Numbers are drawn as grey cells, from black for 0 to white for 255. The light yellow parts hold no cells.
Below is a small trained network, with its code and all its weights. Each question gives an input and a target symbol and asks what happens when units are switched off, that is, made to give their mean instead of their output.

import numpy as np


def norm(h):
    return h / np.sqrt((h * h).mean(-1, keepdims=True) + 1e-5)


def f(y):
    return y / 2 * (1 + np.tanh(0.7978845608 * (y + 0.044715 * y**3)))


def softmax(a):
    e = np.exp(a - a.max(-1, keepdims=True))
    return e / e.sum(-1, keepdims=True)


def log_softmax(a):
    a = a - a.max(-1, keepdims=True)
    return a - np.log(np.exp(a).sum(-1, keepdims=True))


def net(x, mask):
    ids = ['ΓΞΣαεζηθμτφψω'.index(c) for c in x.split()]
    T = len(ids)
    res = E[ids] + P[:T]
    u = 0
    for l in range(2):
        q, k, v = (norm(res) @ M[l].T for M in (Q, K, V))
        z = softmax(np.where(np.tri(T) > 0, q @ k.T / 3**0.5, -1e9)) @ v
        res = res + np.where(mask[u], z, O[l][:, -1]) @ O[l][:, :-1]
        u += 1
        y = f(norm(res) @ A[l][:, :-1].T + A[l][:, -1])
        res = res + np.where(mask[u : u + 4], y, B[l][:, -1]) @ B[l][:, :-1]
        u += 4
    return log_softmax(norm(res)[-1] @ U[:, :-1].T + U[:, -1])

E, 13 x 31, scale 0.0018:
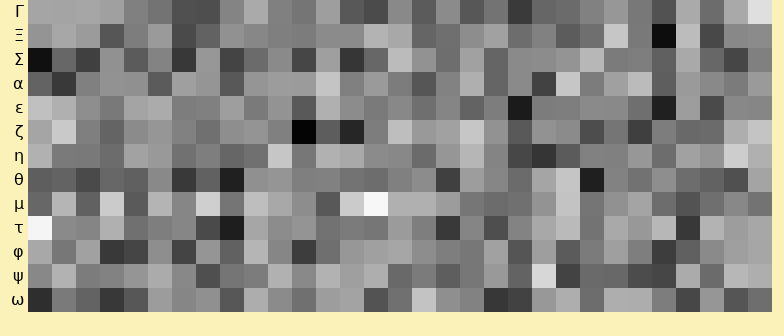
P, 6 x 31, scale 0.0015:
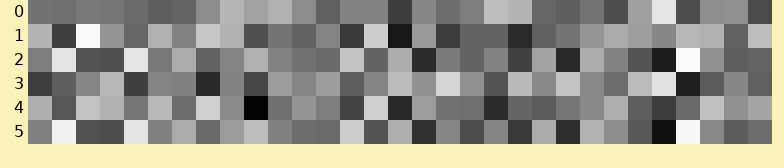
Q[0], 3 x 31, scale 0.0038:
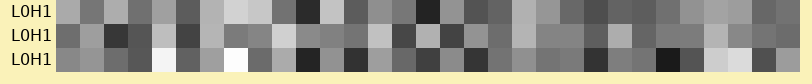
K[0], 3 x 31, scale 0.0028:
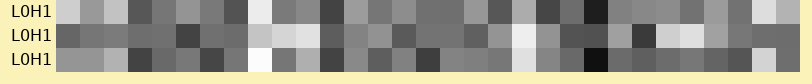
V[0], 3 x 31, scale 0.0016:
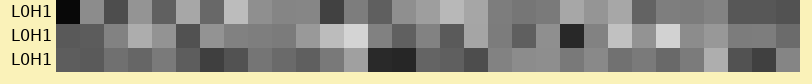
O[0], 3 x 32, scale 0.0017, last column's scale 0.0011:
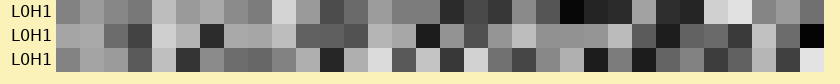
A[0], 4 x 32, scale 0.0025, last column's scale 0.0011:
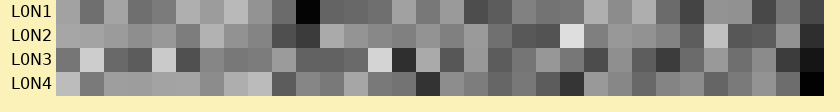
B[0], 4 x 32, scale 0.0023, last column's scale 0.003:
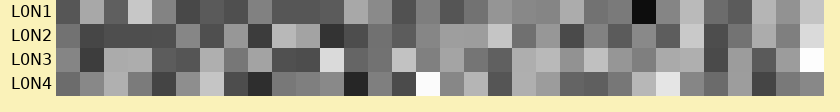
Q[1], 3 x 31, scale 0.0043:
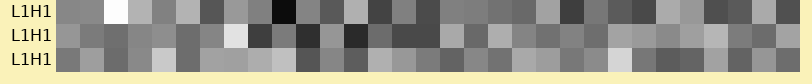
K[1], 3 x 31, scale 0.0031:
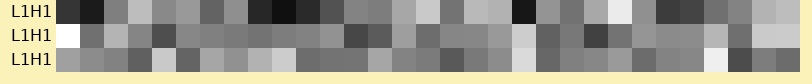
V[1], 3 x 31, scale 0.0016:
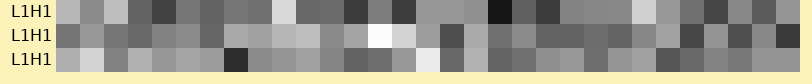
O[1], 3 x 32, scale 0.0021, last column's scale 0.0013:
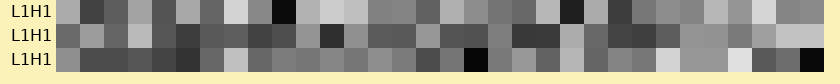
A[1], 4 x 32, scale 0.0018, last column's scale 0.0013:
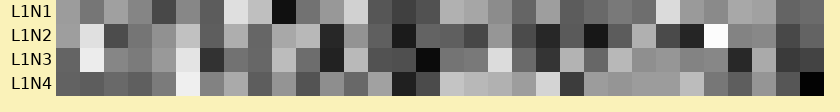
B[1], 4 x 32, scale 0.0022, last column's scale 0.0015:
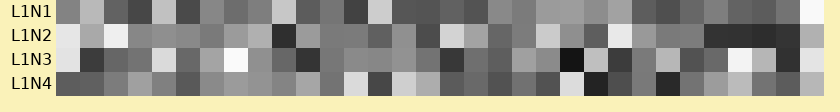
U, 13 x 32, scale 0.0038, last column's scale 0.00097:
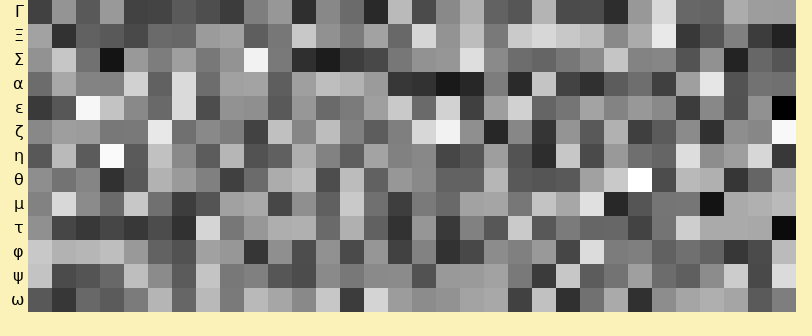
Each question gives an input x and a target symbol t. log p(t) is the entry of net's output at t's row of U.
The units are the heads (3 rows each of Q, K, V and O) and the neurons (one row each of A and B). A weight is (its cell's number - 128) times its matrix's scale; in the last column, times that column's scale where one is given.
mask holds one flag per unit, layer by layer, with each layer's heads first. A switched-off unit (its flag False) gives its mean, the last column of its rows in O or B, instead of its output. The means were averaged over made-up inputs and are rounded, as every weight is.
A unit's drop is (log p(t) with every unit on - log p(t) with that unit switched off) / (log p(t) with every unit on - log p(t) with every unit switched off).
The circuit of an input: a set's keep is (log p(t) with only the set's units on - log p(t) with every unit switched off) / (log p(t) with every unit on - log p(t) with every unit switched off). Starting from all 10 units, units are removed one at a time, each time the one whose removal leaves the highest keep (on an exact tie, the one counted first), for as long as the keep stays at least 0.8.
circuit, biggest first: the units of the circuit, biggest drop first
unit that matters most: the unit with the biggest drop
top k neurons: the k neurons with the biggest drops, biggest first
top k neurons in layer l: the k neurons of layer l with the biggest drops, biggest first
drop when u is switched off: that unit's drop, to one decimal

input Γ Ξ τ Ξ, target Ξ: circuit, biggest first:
[L0H1]
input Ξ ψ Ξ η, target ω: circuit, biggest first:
[L0H1, L1N4, L0N1]
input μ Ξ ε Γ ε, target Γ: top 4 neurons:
[L0N4, L0N1, L0N2, L0N3]
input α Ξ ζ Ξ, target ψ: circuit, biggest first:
[L1N3, L0H1, L0N3]
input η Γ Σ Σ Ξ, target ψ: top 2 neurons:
[L0N1, L0N3]
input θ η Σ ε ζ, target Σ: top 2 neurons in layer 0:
[L0N3, L0N1]
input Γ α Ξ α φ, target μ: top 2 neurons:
[L0N1, L1N1]
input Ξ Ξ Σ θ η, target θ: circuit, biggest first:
[L0N4, L1H1]
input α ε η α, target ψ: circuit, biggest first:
[L0H1, L0N3, L1N3]
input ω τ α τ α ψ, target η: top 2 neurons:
[L0N3, L0N2]
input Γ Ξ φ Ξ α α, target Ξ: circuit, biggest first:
[L0H1, L0N3]
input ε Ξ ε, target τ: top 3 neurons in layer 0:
[L0N4, L0N2, L0N3]
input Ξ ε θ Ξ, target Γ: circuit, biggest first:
[L1H1, L0N3]
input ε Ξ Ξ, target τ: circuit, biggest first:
[L0N4, L1H1, L0N2]
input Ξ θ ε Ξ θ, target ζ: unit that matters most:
L0H1
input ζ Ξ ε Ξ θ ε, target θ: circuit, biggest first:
[L1H1, L0H1, L0N2]
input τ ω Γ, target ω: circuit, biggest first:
[L0H1, L0N2, L1N4, L1H1]
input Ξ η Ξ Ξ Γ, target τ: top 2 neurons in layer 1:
[L1N1, L1N4]
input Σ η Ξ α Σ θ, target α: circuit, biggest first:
[L0H1, L0N3]
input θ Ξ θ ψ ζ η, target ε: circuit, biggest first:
[L0N3]
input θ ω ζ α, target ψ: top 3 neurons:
[L0N3, L0N2, L1N3]
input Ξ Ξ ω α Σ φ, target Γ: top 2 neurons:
[L0N3, L0N2]
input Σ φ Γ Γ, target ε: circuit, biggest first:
[L0N3, L0H1]
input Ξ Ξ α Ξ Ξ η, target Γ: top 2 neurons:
[L0N3, L0N2]
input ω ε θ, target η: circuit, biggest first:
[L0N3, L1H1, L0H1]
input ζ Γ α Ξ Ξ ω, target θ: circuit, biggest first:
[L0H1, L1H1]
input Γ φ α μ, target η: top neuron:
[L0N2]
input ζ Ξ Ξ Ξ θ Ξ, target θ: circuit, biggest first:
[L1H1, L0H1, L0N2]
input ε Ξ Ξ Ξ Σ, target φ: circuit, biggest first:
[L0H1, L1N2]
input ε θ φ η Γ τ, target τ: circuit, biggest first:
[L0N4, L1H1]
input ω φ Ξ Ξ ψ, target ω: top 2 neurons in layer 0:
[L0N2, L0N3]
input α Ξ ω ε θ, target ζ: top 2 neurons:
[L0N3, L1N3]
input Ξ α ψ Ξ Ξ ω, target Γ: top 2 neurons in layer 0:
[L0N3, L0N2]
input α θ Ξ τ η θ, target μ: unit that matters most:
L0H1
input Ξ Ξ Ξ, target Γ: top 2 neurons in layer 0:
[L0N3, L0N2]
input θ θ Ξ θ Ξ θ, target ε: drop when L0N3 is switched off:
0.4
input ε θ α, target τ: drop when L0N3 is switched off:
0.0
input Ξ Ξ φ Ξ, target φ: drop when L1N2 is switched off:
0.5
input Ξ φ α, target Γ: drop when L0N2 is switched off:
0.1
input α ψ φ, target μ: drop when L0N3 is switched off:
0.7
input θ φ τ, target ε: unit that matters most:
L0N3
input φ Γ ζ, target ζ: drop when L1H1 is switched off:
0.3
